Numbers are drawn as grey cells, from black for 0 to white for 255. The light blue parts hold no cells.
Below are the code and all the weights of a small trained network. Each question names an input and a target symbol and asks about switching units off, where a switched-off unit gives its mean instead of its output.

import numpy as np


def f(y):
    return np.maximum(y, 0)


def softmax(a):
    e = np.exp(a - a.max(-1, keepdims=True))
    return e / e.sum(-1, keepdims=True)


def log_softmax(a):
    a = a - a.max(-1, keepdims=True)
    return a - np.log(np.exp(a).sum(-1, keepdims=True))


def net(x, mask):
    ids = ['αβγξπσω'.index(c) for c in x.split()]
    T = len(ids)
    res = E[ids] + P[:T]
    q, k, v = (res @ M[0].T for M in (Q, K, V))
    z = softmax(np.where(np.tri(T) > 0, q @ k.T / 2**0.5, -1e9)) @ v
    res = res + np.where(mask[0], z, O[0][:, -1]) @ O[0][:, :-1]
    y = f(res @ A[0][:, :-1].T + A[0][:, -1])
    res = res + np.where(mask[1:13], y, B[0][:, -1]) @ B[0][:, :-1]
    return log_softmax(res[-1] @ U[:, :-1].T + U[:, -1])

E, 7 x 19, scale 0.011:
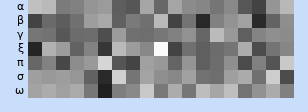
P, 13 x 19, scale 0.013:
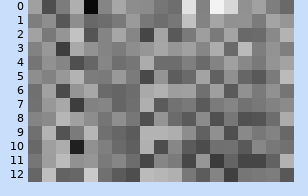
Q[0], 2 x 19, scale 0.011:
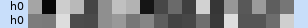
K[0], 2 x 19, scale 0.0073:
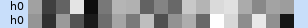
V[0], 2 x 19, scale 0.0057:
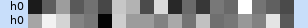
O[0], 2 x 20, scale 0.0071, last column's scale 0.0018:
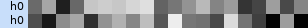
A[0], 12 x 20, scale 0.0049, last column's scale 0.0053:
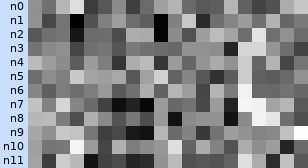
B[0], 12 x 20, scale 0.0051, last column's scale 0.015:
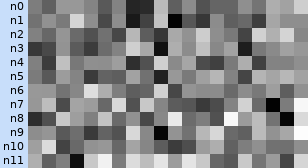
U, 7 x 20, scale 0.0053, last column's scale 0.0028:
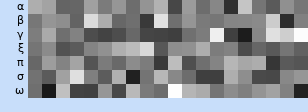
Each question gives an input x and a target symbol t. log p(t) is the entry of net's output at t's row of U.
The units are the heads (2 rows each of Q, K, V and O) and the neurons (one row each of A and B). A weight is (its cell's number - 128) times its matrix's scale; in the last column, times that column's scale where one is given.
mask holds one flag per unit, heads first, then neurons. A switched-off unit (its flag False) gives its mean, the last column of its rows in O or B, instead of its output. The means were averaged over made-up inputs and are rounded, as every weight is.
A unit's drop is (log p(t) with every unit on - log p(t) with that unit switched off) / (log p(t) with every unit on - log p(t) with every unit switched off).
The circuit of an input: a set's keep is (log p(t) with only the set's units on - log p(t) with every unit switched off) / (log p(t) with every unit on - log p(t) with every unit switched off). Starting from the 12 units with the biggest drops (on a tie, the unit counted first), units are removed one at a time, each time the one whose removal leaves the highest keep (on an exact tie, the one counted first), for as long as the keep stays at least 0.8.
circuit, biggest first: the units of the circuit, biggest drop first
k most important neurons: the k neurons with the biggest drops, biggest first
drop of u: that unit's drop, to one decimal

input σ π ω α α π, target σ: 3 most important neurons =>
[n9 n0 n11]
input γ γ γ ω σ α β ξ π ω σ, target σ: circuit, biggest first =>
[h0 n9]
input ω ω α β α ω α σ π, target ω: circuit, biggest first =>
[h0 n11]
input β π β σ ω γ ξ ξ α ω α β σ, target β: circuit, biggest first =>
[h0 n9]
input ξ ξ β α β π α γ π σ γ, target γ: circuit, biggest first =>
[n8 n11]
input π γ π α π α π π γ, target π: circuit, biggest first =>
[h0 n8 n7 n9]
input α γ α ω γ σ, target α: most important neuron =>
[n11]
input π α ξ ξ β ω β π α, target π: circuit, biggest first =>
[h0 n8 n7 n9]
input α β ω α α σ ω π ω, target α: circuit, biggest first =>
[h0 n11 n7]
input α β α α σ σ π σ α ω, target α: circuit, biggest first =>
[h0 n11 n7 n8]
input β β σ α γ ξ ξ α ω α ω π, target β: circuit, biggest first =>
[h0 n8]
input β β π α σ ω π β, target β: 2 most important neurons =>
[n9 n7]
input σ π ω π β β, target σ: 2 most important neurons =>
[n9 n0]
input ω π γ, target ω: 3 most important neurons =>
[n11 n7 n9]
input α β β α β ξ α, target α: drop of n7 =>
0.3
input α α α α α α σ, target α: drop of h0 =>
1.5
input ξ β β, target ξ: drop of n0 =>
0.1
